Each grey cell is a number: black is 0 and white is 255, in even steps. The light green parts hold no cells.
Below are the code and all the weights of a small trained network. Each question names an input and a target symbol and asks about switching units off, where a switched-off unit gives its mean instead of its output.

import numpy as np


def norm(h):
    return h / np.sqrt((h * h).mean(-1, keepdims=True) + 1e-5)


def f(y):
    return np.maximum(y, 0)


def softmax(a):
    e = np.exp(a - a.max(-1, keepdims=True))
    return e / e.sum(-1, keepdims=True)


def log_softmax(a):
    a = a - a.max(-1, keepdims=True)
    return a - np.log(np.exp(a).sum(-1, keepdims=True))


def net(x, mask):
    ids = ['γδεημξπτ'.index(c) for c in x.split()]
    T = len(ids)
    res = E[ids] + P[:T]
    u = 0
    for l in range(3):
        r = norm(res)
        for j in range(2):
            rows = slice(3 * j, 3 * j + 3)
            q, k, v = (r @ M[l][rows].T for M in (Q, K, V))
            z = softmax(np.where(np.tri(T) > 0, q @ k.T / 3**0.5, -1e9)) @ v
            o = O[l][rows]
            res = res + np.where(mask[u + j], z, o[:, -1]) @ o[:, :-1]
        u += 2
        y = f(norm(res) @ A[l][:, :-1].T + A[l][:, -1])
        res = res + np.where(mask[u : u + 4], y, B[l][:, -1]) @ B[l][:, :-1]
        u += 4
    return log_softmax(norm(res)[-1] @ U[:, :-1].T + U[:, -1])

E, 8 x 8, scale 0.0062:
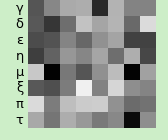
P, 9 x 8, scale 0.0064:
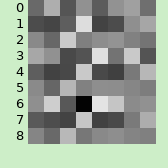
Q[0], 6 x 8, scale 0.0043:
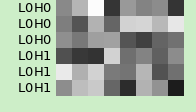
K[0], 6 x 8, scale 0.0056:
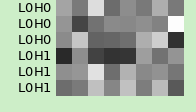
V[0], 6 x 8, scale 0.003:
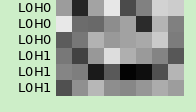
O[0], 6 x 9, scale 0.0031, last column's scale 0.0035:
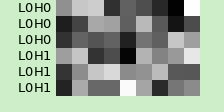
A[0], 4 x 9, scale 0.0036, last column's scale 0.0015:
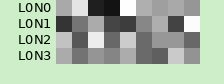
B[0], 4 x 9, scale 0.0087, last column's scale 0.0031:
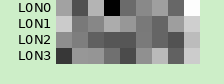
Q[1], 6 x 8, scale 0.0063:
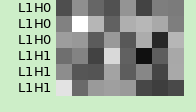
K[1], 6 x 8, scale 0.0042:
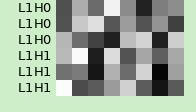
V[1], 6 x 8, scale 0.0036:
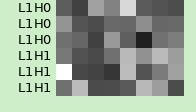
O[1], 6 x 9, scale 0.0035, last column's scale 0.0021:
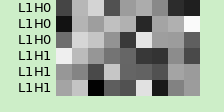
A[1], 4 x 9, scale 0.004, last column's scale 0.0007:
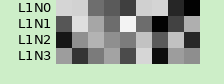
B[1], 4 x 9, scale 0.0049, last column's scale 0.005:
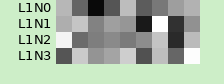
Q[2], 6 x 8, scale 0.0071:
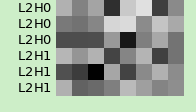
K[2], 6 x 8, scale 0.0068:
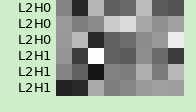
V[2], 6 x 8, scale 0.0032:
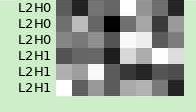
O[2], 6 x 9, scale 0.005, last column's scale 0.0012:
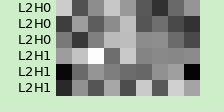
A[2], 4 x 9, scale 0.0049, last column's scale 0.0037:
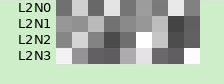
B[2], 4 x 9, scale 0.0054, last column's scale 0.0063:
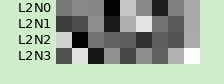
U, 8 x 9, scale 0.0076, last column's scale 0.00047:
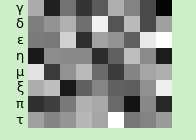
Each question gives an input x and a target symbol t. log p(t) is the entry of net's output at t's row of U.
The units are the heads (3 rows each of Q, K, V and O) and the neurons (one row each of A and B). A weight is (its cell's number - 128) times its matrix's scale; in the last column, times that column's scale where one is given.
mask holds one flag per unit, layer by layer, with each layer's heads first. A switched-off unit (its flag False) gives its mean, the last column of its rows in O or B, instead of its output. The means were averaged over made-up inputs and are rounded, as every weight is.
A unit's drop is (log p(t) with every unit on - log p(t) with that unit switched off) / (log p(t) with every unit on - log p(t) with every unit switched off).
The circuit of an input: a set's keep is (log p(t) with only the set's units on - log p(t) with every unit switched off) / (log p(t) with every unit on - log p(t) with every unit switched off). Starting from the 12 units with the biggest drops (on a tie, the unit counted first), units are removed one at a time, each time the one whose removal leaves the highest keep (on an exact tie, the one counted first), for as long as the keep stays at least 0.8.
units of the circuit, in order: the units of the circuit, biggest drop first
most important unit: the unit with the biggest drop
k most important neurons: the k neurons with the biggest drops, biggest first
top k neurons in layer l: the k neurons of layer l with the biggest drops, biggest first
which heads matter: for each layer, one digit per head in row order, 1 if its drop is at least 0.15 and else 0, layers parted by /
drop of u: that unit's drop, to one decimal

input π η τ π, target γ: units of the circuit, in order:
L0N0
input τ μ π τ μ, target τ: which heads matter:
11 / 11 / 01
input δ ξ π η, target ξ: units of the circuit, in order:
L1H1, L2N3, L1N3
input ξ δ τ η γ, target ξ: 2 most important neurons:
L0N3, L2N0
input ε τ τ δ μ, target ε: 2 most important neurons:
L0N0, L2N0
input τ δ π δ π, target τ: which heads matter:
11 / 11 / 01
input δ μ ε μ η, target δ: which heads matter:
10 / 10 / 11
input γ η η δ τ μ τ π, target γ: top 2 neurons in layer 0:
L0N1, L0N3
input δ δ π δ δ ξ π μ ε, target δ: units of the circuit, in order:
L1N1, L0N0, L2N3, L2H1
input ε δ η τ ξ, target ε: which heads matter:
10 / 01 / 10
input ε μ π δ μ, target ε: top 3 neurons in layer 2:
L2N0, L2N3, L2N2
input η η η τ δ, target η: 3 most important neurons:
L0N1, L0N3, L1N2
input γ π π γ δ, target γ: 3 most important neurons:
L1N2, L0N1, L2N2
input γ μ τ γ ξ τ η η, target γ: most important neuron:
L2N1
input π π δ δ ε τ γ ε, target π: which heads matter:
01 / 01 / 01
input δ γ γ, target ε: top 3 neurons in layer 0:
L0N1, L0N3, L0N0
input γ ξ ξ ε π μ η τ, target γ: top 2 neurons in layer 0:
L0N1, L0N3
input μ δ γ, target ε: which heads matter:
00 / 00 / 10
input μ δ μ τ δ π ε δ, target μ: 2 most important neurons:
L0N0, L1N2
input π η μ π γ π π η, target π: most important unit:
L0N1
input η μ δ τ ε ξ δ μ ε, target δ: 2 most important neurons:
L1N1, L0N0
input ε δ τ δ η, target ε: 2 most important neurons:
L0N0, L2N0
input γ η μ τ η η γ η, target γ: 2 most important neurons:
L2N2, L2N1
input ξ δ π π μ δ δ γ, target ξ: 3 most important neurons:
L0N3, L0N1, L2N0
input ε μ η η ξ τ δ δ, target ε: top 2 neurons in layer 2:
L2N0, L2N3
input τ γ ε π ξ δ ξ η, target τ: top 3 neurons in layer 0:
L0N1, L0N0, L0N2
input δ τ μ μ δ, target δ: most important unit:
L2H1
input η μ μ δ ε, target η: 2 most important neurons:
L0N1, L0N3
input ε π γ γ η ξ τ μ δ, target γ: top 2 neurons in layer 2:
L2N2, L2N1
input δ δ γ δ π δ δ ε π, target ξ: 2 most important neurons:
L1N0, L0N0
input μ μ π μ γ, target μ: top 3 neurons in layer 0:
L0N0, L0N1, L0N3
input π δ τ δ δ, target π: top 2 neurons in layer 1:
L1N2, L1N0
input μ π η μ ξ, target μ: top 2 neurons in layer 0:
L0N0, L0N3
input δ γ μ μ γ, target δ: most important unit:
L2H1
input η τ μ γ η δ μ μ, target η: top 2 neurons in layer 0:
L0N1, L0N3
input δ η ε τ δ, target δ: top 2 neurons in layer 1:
L1N2, L1N0
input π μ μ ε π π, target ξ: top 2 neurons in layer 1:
L1N0, L1N1
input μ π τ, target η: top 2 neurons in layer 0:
L0N2, L0N0
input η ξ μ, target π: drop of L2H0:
0.2
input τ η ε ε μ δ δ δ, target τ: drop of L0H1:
0.8
